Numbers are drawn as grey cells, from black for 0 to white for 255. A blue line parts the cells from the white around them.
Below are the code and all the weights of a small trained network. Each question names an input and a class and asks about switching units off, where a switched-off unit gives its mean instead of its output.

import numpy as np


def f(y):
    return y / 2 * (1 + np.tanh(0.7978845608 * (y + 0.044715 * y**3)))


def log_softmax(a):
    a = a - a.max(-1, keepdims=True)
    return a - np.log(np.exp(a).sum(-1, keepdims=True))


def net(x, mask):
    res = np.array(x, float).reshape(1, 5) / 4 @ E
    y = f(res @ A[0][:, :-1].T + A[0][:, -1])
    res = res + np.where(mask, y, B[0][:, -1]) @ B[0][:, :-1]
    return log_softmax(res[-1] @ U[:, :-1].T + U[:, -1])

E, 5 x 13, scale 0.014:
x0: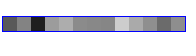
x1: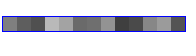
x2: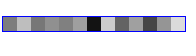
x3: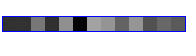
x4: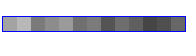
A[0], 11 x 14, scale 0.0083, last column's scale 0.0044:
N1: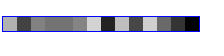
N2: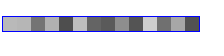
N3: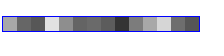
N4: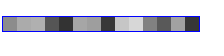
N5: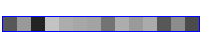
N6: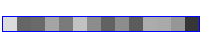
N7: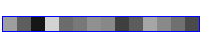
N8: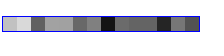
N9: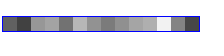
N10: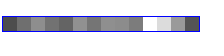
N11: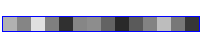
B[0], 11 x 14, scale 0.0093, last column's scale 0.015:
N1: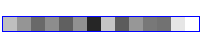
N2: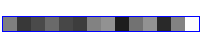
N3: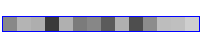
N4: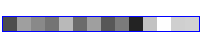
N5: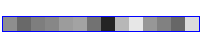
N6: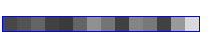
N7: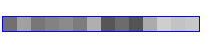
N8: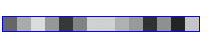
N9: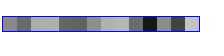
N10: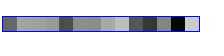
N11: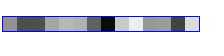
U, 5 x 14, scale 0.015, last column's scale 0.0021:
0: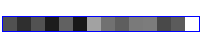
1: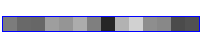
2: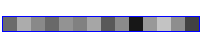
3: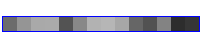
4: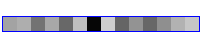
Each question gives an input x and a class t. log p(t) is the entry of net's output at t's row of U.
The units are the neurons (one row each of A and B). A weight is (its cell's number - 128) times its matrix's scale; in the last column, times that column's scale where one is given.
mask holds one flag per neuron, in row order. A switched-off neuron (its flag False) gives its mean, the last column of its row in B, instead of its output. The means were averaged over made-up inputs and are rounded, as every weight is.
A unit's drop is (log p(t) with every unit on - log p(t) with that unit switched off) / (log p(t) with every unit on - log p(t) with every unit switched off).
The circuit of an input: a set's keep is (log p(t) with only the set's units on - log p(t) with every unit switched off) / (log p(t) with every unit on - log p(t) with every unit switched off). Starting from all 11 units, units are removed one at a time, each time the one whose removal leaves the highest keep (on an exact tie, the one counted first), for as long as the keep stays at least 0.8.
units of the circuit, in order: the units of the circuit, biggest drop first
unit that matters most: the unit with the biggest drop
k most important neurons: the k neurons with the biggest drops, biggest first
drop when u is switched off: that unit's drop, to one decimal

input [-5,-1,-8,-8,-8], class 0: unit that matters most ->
N6
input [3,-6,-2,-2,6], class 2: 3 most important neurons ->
[N4; N10; N9]
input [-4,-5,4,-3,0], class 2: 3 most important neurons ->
[N4; N1; N5]
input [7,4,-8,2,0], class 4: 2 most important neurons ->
[N1; N11]
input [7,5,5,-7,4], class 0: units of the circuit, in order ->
[N2; N1]
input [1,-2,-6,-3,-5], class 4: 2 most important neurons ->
[N1; N8]
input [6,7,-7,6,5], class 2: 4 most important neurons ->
[N7; N2; N11; N6]
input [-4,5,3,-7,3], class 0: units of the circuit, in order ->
[N2; N6]
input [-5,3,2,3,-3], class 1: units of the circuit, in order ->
[N2; N11]
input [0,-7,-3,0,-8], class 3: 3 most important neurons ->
[N10; N9; N3]
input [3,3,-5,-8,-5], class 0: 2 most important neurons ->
[N6; N2]
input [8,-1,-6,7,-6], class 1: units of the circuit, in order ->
[N2; N5]
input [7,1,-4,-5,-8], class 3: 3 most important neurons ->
[N10; N9; N11]
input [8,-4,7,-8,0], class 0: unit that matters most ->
N2
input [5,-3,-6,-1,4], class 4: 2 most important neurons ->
[N1; N11]
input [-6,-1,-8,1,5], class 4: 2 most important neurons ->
[N1; N5]
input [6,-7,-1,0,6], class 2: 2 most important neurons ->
[N4; N11]
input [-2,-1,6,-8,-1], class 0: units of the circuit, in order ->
[N2; N6]
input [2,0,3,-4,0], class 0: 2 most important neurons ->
[N1; N2]
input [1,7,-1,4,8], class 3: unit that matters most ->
N8
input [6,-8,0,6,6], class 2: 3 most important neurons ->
[N4; N2; N11]
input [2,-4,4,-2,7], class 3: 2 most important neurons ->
[N8; N1]
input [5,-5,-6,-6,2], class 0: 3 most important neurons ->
[N2; N6; N11]
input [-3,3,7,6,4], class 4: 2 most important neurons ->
[N2; N6]
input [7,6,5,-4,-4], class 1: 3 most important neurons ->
[N5; N1; N4]
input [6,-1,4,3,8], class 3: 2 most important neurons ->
[N8; N11]
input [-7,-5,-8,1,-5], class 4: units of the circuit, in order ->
[N1]
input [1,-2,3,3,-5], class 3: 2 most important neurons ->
[N1; N2]
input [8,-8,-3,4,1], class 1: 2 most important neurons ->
[N5; N3]
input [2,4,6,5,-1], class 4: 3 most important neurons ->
[N2; N6; N4]
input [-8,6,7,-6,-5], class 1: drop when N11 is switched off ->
0.9
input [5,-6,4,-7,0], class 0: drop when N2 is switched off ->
0.6
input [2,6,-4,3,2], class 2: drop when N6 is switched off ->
0.0
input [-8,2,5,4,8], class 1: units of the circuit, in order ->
[N11]
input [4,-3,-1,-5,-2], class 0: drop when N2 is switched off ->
0.5
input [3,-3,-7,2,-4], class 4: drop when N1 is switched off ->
0.6
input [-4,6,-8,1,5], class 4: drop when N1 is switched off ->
1.0
